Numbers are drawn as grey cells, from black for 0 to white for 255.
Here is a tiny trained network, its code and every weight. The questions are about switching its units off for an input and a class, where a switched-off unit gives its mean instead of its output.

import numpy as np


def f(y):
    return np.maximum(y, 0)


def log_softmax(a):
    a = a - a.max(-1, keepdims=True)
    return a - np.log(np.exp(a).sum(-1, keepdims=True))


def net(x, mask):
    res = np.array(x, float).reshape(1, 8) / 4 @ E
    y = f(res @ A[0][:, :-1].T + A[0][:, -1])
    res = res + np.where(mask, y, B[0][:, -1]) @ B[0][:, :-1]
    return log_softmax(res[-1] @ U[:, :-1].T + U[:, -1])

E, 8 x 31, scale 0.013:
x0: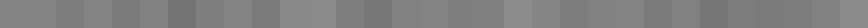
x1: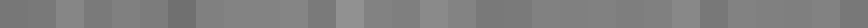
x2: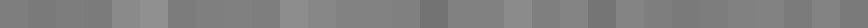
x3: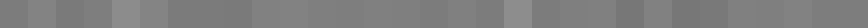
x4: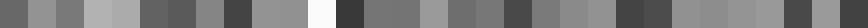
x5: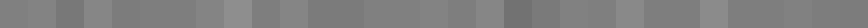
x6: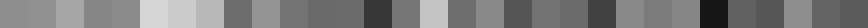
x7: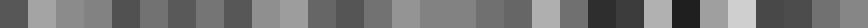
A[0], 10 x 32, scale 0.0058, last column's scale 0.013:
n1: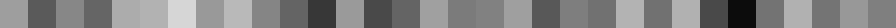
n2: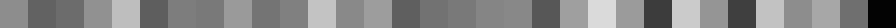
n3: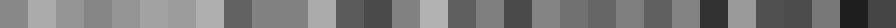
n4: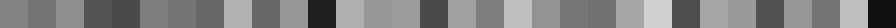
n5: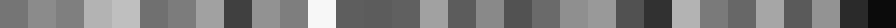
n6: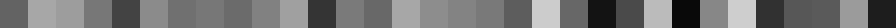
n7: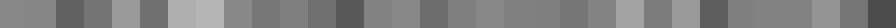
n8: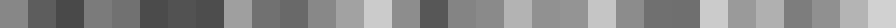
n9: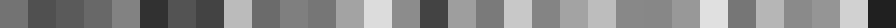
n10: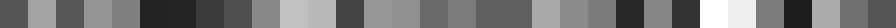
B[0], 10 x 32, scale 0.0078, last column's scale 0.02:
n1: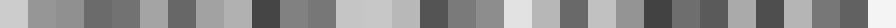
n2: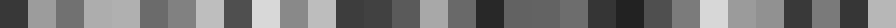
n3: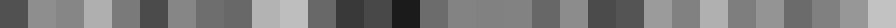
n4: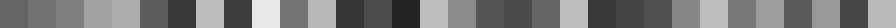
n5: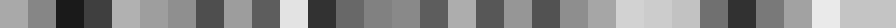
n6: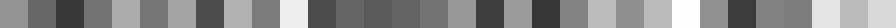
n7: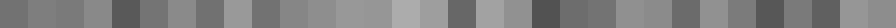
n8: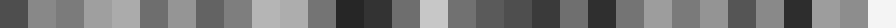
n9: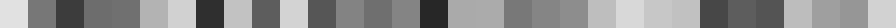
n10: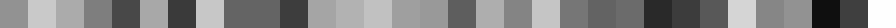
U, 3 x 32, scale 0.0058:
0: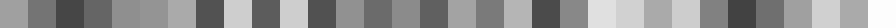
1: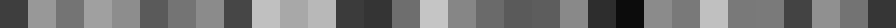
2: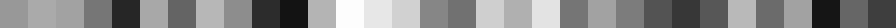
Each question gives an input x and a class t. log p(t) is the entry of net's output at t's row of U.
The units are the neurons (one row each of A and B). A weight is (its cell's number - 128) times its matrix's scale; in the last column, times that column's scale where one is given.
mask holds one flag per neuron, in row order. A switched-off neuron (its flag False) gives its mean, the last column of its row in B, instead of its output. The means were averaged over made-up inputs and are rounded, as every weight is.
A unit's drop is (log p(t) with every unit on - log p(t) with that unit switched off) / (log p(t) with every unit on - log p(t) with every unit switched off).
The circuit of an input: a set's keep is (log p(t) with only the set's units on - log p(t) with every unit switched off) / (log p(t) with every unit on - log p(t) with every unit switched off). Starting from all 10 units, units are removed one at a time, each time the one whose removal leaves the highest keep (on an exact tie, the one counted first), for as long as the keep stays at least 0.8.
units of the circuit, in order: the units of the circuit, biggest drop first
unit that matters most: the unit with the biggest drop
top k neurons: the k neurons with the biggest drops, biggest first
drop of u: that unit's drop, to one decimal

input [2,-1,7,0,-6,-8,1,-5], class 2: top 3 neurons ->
n6; n1; n5
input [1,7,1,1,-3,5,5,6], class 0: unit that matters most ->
n6
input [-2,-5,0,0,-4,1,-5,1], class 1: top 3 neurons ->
n4; n8; n1
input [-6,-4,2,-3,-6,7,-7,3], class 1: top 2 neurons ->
n4; n8
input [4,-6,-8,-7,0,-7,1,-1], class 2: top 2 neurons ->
n6; n5
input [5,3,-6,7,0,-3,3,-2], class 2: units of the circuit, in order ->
n6; n8
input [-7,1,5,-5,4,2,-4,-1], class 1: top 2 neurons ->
n1; n8
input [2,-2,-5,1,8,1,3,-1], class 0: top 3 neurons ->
n5; n8; n4
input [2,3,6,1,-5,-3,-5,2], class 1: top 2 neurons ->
n4; n8
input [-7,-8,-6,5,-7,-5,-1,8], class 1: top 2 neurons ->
n4; n9
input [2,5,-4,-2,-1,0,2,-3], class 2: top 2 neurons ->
n6; n5
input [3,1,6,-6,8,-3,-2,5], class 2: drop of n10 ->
1.2
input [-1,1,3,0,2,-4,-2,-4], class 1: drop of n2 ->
0.4
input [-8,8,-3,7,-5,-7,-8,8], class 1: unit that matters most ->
n4
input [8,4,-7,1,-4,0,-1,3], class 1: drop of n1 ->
0.2
